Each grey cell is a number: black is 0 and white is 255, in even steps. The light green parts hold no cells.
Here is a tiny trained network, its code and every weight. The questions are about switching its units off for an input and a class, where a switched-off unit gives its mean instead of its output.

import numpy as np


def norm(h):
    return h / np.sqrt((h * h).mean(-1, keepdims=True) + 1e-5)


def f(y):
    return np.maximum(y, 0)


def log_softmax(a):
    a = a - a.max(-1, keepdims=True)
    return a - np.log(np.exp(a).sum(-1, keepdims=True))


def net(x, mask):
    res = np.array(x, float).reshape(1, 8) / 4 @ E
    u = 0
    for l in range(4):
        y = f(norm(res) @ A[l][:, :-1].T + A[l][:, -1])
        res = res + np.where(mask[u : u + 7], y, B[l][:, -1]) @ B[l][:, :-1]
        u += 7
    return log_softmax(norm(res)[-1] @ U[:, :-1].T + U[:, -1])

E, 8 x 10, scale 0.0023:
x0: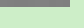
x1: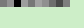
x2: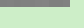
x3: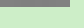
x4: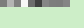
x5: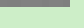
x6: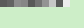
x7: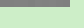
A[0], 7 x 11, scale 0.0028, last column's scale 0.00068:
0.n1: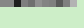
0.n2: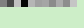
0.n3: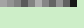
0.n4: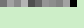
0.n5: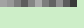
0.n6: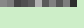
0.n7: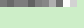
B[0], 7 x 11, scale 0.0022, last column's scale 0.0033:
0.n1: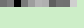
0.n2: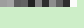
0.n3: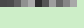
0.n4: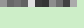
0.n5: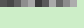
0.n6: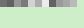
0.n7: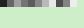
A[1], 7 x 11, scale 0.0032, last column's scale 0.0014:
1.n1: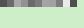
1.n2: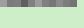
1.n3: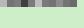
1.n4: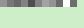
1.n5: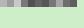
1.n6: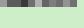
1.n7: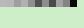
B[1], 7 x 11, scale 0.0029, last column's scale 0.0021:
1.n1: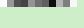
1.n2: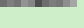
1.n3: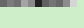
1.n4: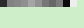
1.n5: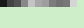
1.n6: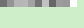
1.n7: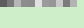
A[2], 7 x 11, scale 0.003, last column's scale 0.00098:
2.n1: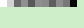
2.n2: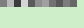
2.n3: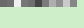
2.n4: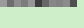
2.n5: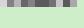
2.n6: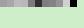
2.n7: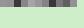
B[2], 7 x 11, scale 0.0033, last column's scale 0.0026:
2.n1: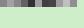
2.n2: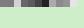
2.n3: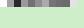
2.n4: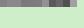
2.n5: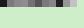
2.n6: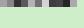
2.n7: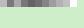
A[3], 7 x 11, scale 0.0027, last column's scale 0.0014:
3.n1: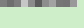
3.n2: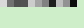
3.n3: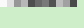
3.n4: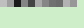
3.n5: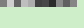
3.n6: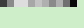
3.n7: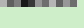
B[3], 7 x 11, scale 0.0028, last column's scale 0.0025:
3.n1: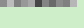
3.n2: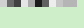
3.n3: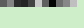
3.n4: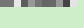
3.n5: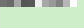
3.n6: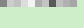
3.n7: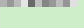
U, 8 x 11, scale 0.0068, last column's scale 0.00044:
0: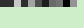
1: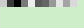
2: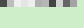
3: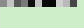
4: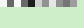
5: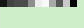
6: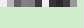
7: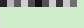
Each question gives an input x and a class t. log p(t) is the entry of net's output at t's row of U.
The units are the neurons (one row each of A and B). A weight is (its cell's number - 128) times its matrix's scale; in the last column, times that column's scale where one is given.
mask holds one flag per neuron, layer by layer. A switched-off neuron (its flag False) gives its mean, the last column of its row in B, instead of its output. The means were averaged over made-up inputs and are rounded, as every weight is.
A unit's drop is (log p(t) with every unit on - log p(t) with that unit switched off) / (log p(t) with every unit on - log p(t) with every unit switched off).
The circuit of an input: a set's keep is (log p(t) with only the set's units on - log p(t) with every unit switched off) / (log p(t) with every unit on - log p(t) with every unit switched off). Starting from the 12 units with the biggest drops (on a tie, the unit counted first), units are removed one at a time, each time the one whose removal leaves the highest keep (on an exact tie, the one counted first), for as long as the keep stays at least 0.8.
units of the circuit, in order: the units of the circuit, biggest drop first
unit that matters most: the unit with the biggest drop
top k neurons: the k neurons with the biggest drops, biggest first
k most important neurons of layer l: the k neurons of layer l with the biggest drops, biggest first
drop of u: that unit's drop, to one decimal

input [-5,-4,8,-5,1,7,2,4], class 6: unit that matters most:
2.n3
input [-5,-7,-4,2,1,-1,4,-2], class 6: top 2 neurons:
(2.n3 1.n1)
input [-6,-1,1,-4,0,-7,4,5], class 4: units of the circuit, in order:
(0.n7 3.n7 1.n1)
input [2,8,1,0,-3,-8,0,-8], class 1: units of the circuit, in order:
(0.n7 3.n2 2.n7)
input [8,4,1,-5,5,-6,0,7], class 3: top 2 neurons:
(0.n7 3.n3)
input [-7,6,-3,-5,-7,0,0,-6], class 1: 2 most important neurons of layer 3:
(3.n2 3.n5)
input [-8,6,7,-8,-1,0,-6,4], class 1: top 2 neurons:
(3.n2 0.n2)
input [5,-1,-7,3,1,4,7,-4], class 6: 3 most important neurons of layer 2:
(2.n3 2.n2 2.n7)
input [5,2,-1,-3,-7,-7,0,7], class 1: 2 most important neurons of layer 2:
(2.n5 2.n2)
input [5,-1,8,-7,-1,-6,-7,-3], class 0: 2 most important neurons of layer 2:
(2.n5 2.n3)
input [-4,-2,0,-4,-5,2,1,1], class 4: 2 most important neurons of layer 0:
(0.n2 0.n4)
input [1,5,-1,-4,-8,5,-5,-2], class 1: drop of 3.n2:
0.2
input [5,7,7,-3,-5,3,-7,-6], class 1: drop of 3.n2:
0.2
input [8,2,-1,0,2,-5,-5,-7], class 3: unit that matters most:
3.n3
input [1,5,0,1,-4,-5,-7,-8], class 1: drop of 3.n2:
0.1
